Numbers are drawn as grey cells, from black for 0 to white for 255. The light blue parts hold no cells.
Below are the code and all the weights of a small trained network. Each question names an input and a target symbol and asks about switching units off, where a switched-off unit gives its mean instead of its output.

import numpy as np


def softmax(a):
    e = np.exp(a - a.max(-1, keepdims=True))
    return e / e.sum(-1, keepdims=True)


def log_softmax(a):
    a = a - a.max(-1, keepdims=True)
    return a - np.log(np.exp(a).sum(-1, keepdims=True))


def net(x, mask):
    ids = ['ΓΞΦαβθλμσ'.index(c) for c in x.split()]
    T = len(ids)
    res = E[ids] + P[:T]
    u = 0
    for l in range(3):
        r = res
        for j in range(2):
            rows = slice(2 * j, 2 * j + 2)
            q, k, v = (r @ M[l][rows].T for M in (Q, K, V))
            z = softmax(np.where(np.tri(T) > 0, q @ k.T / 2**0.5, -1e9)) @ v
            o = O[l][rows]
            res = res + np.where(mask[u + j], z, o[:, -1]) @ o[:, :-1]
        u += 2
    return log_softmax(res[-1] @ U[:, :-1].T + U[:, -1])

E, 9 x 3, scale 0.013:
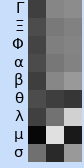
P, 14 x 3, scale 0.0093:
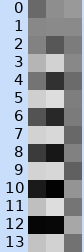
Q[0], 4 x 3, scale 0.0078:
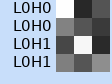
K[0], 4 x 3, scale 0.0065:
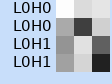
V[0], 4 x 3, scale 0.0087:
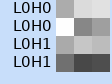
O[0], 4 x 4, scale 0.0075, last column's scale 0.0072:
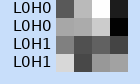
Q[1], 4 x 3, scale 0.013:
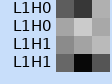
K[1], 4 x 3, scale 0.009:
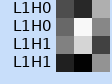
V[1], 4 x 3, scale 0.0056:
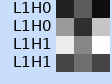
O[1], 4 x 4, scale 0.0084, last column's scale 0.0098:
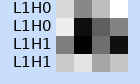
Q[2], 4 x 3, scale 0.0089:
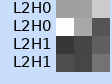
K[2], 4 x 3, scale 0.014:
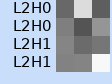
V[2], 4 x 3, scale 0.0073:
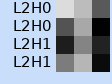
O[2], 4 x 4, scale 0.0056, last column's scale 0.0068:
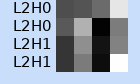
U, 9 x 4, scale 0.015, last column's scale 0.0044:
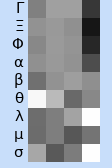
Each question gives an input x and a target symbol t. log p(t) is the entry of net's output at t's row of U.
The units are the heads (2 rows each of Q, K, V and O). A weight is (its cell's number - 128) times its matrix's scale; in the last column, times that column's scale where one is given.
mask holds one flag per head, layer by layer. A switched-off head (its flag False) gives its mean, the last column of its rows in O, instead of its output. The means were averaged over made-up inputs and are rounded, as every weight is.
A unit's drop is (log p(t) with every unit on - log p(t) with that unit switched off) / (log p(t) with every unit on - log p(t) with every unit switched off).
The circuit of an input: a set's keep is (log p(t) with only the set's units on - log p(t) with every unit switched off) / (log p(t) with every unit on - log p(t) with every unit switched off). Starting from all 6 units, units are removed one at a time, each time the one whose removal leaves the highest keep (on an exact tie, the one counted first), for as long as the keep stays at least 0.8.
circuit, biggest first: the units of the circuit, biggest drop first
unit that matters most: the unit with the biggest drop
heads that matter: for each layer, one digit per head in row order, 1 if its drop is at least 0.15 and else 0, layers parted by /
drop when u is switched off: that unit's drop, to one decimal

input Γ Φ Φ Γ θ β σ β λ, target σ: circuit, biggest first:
[L1H0 L0H0 L1H1]
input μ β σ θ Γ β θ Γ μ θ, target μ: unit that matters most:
L2H1
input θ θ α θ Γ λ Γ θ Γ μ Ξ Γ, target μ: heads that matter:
00 / 00 / 11
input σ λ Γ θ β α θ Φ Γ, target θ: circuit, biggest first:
[L1H1 L1H0]
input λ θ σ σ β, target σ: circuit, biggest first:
[L1H1 L1H0 L0H0]
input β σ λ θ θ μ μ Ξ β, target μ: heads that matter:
10 / 01 / 01
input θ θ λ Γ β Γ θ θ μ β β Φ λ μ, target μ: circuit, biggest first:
[L2H1 L0H0]
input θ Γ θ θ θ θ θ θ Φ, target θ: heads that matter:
10 / 11 / 00
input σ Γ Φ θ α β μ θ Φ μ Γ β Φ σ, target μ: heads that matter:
10 / 00 / 11
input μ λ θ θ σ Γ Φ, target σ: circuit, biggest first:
[L1H0 L1H1 L0H0 L0H1]
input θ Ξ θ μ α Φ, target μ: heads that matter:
00 / 00 / 11
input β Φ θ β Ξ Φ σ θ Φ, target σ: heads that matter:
10 / 11 / 00
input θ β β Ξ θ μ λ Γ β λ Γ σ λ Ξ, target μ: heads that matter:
10 / 00 / 01
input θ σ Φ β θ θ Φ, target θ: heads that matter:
00 / 11 / 01
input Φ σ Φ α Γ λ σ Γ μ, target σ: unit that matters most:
L0H0
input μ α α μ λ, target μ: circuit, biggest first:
[L2H0 L2H1]
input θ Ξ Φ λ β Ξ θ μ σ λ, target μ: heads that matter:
00 / 00 / 01
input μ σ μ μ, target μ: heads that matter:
00 / 00 / 01
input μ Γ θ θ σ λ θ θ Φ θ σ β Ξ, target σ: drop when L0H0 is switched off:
0.2
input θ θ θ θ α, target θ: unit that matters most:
L0H0
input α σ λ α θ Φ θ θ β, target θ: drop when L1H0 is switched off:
0.2
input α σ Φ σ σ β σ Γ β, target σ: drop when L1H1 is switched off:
0.3
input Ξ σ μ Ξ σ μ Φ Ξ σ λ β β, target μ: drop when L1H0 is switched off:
0.1
